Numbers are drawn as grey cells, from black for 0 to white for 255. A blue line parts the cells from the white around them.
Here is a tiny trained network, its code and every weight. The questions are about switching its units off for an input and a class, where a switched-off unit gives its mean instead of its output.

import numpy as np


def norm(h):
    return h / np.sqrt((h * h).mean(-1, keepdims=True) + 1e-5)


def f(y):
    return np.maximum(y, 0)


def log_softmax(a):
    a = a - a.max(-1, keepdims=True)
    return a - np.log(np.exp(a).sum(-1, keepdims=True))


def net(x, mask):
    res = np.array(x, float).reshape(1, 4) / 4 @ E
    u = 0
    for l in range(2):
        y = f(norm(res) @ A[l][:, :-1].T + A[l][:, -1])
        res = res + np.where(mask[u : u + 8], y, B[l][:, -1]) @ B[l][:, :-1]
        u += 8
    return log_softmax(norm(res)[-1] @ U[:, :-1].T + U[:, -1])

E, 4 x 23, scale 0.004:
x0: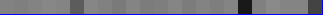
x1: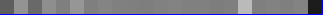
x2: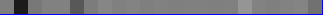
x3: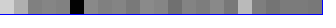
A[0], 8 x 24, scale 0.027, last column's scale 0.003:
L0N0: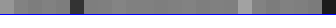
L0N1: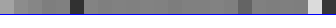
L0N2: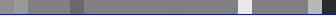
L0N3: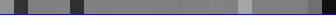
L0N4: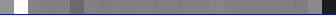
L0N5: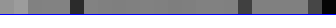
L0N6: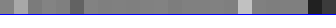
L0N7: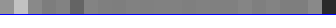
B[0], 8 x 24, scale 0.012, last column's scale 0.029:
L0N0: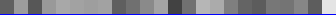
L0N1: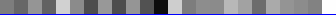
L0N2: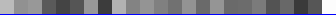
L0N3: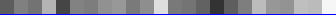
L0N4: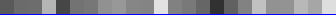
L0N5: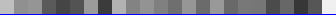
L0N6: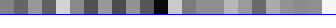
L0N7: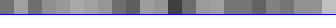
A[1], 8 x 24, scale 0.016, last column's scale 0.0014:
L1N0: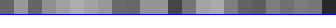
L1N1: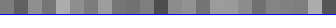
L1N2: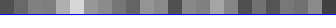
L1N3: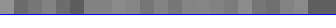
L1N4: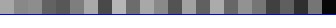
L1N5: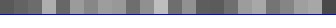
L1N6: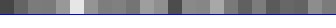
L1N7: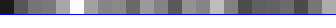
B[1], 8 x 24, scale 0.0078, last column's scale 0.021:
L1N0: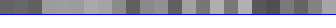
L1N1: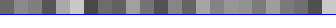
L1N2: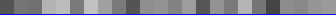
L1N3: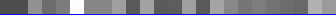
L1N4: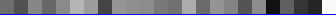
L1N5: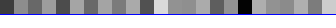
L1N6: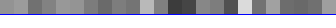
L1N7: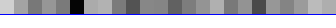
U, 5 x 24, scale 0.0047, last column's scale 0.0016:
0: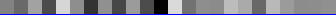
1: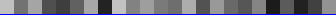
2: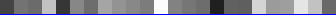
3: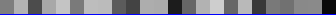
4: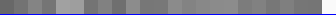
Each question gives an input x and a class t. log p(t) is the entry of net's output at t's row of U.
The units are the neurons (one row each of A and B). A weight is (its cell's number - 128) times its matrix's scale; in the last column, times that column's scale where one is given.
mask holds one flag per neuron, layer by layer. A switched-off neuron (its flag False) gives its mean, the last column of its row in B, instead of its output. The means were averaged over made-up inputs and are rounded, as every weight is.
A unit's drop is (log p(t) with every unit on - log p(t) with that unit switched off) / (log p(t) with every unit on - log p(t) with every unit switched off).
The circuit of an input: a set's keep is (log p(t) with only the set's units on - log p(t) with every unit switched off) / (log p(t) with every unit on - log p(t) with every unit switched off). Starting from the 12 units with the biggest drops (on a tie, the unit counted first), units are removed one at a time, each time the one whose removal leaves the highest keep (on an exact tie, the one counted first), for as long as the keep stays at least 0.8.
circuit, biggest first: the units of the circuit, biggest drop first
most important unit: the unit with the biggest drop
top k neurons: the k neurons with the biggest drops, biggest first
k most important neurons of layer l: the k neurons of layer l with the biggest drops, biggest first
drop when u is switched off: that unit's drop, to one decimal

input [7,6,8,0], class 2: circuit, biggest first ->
L0N3
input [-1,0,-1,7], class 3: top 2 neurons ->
L0N7; L0N0
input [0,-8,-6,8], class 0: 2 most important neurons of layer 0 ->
L0N1; L0N3
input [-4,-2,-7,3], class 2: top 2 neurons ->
L0N4; L0N5
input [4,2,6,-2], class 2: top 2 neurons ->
L0N3; L0N2
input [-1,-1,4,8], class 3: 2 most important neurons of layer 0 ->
L0N0; L0N7
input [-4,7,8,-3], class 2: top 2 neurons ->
L0N3; L0N1
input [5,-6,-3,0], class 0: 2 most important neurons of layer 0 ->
L0N1; L0N2
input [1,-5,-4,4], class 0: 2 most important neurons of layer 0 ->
L0N1; L0N3
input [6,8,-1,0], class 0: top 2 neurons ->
L0N6; L0N2
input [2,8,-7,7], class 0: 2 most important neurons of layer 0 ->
L0N6; L0N3
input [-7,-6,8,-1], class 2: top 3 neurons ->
L0N3; L0N5; L0N6
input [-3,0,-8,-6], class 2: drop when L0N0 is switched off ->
0.1
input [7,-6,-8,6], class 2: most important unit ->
L0N4
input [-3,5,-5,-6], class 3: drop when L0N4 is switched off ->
1.4
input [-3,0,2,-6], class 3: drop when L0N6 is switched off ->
1.2
